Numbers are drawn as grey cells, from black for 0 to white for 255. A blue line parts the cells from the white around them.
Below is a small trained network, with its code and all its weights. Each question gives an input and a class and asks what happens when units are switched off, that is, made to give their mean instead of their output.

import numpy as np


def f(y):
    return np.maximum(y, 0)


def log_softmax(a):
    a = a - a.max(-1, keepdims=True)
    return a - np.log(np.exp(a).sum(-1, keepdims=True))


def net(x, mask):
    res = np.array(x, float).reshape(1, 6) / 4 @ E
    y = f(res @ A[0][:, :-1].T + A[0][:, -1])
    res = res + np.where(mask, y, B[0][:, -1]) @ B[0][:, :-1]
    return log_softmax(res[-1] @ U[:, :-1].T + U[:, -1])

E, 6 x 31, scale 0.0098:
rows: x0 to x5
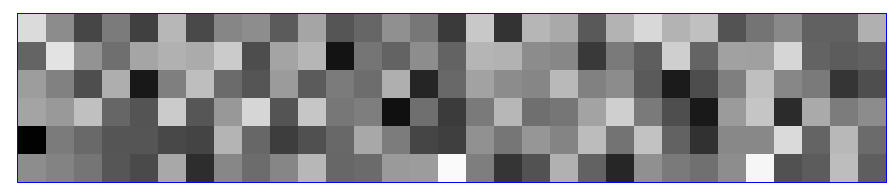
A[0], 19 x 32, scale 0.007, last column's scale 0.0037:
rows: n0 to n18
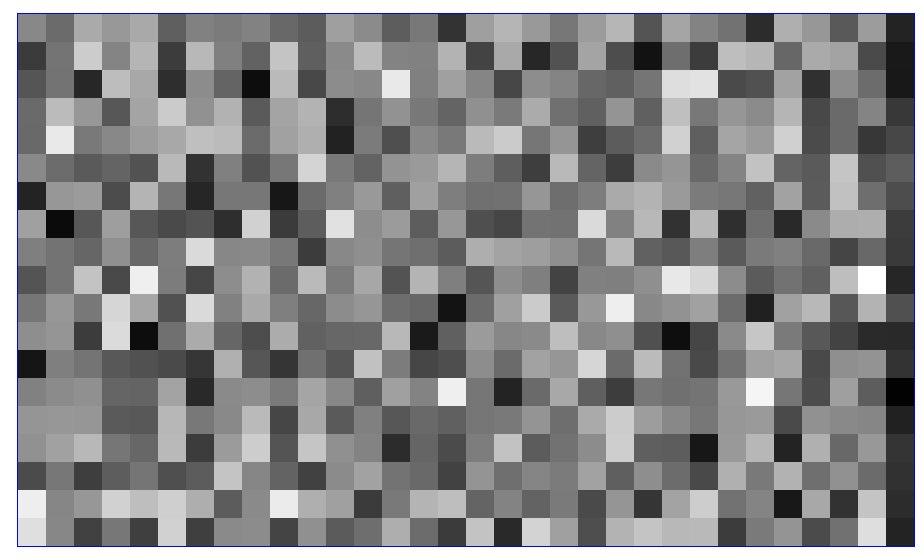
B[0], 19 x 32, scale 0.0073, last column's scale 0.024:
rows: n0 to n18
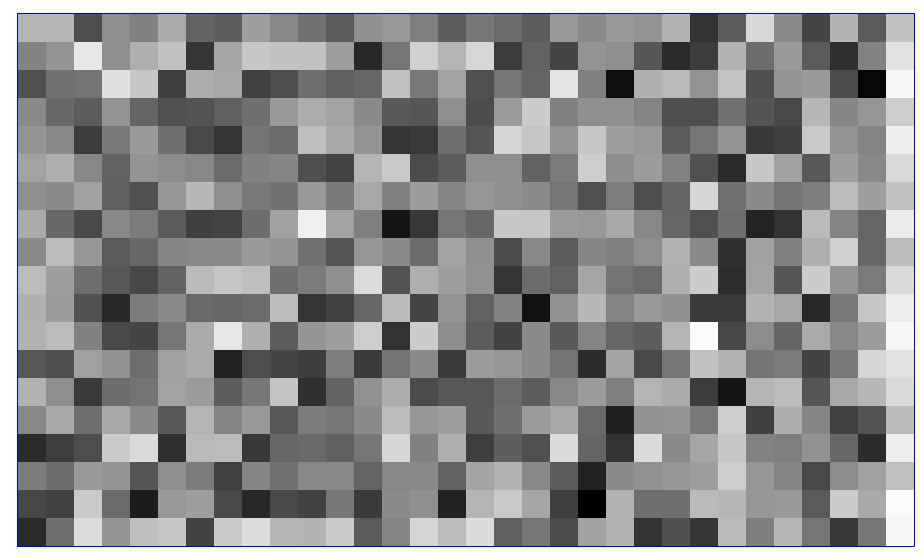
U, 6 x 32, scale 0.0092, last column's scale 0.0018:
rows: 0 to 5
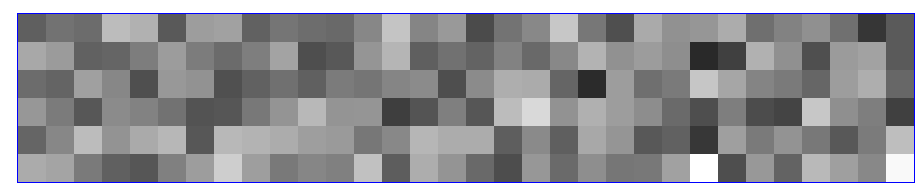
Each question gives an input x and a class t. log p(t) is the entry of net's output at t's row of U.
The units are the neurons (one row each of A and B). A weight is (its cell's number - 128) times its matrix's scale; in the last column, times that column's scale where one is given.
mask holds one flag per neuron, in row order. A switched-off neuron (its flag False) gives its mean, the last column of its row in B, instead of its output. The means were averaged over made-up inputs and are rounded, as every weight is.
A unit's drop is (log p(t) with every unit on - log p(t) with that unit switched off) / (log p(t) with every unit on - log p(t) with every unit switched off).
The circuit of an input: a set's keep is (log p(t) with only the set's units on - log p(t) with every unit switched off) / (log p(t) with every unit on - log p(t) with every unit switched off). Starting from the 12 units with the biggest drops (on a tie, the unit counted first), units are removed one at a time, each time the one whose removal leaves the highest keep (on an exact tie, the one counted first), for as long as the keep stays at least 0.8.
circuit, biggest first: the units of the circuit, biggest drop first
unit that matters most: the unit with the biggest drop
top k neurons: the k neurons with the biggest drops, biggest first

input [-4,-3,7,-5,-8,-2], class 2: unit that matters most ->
n17
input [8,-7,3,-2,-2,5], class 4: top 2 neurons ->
[n18; n4]
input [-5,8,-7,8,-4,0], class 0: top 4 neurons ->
[n15; n7; n14; n11]
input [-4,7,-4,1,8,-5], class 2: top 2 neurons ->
[n12; n16]
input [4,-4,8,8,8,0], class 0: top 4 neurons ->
[n15; n17; n14; n9]
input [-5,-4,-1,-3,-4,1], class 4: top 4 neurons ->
[n1; n4; n12; n15]
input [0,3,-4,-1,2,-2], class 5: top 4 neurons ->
[n7; n9; n17; n6]
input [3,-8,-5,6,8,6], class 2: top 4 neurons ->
[n12; n6; n4; n16]
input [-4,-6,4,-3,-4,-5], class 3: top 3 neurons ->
[n7; n13; n5]
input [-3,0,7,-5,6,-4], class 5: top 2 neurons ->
[n11; n17]
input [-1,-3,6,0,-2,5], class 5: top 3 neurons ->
[n11; n10; n0]
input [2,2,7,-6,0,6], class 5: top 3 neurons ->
[n11; n15; n10]
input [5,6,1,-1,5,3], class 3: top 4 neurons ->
[n4; n17; n3; n1]
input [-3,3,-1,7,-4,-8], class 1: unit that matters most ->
n10
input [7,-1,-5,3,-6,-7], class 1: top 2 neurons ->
[n10; n1]
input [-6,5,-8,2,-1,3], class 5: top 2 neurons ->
[n9; n18]
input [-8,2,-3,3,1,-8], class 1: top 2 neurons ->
[n10; n18]
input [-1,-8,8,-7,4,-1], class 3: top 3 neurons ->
[n7; n15; n9]
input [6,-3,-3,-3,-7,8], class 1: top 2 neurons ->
[n13; n5]
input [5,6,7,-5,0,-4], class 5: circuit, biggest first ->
[n11]
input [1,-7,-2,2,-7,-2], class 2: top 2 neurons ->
[n17; n4]
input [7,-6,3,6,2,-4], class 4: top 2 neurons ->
[n18; n2]
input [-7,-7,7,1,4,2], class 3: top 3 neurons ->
[n7; n18; n9]
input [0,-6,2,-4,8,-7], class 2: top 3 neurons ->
[n12; n16; n13]
